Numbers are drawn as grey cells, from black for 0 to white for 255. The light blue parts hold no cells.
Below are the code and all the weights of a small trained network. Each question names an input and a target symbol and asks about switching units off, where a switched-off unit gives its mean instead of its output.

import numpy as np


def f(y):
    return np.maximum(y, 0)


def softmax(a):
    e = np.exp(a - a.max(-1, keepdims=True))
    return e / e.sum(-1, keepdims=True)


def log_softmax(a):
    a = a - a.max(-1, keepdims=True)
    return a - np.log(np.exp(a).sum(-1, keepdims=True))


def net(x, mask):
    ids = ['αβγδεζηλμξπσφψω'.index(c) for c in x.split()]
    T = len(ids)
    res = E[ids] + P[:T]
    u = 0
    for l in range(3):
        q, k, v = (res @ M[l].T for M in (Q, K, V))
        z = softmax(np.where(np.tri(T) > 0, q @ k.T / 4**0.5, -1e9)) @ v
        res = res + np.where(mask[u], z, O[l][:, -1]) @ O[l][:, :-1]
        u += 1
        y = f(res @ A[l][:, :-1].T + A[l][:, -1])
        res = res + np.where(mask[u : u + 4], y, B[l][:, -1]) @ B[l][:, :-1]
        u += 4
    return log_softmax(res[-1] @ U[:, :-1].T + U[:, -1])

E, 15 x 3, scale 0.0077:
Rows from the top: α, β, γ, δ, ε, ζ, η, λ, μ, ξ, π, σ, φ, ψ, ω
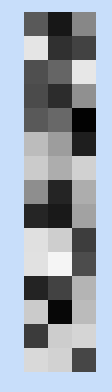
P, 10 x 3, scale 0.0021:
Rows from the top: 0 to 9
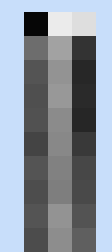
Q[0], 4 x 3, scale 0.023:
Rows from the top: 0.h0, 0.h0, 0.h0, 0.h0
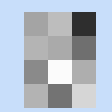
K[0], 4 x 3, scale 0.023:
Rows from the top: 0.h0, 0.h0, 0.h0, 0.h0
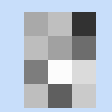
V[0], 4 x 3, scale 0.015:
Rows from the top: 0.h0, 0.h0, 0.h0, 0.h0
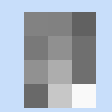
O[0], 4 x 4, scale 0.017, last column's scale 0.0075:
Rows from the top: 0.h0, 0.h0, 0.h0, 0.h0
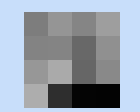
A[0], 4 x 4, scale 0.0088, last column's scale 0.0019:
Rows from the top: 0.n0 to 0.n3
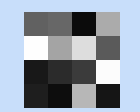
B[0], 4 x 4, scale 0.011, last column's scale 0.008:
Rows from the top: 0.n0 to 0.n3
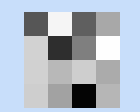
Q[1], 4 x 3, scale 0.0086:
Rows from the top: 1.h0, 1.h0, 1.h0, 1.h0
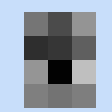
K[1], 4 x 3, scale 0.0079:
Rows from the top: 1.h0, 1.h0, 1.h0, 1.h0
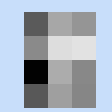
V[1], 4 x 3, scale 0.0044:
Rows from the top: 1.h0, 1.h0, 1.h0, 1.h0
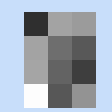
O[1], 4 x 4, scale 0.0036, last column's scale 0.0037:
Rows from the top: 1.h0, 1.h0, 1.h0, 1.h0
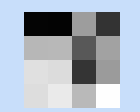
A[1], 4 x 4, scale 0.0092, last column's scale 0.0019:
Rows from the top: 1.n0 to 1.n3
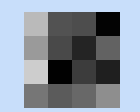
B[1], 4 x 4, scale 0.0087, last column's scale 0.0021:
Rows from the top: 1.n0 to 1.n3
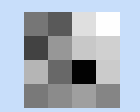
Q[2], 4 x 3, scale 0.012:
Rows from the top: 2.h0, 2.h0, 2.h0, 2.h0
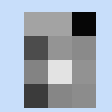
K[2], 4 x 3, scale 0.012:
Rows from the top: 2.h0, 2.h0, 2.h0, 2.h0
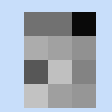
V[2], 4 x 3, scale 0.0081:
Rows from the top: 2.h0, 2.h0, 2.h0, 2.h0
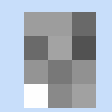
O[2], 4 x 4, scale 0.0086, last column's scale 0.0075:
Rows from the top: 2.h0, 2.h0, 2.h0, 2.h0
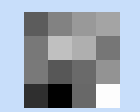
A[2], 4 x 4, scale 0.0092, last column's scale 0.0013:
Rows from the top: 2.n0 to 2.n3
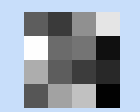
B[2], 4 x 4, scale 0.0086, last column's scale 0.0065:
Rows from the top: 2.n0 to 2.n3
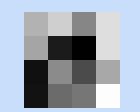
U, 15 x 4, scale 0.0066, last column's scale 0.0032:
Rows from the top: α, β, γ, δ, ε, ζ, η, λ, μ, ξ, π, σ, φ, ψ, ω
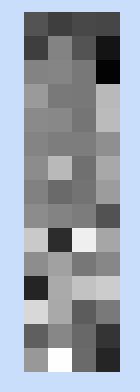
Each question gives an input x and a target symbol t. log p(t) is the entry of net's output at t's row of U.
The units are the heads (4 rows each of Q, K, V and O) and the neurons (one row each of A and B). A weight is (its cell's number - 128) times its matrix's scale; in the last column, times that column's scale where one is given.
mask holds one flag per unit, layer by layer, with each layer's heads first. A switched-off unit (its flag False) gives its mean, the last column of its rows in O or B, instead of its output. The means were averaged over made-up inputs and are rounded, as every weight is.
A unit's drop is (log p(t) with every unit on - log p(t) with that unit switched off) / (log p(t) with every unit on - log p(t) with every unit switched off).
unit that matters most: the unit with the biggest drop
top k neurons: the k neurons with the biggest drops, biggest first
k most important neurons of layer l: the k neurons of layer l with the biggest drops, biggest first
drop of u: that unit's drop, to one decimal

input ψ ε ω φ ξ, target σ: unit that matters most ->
0.n2
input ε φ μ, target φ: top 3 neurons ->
0.n3; 0.n1; 0.n2
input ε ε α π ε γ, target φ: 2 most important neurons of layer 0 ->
0.n2; 0.n1
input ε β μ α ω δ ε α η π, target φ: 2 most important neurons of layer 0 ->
0.n2; 0.n1
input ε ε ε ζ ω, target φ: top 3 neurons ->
0.n1; 2.n1; 2.n3
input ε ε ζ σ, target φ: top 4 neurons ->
0.n3; 0.n2; 0.n1; 2.n1
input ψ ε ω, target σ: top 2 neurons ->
0.n2; 0.n0
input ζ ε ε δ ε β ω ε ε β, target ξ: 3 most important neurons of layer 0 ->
0.n1; 0.n0; 0.n3
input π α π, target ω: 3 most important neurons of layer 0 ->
0.n0; 0.n1; 0.n2
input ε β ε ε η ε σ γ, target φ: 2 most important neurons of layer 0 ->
0.n2; 0.n3
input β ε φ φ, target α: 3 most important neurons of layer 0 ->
0.n3; 0.n0; 0.n1
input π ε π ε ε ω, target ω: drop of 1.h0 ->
0.1
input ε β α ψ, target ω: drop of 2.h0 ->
0.1
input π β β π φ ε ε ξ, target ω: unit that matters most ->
0.h0
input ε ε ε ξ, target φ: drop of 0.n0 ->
0.0
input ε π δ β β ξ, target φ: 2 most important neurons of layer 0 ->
0.n1; 0.n0
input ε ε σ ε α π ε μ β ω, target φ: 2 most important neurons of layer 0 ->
0.n2; 0.n1
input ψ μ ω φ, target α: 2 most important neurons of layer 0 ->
0.n2; 0.n3
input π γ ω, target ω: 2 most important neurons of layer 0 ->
0.n0; 0.n1
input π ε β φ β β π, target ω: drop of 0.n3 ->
0.1
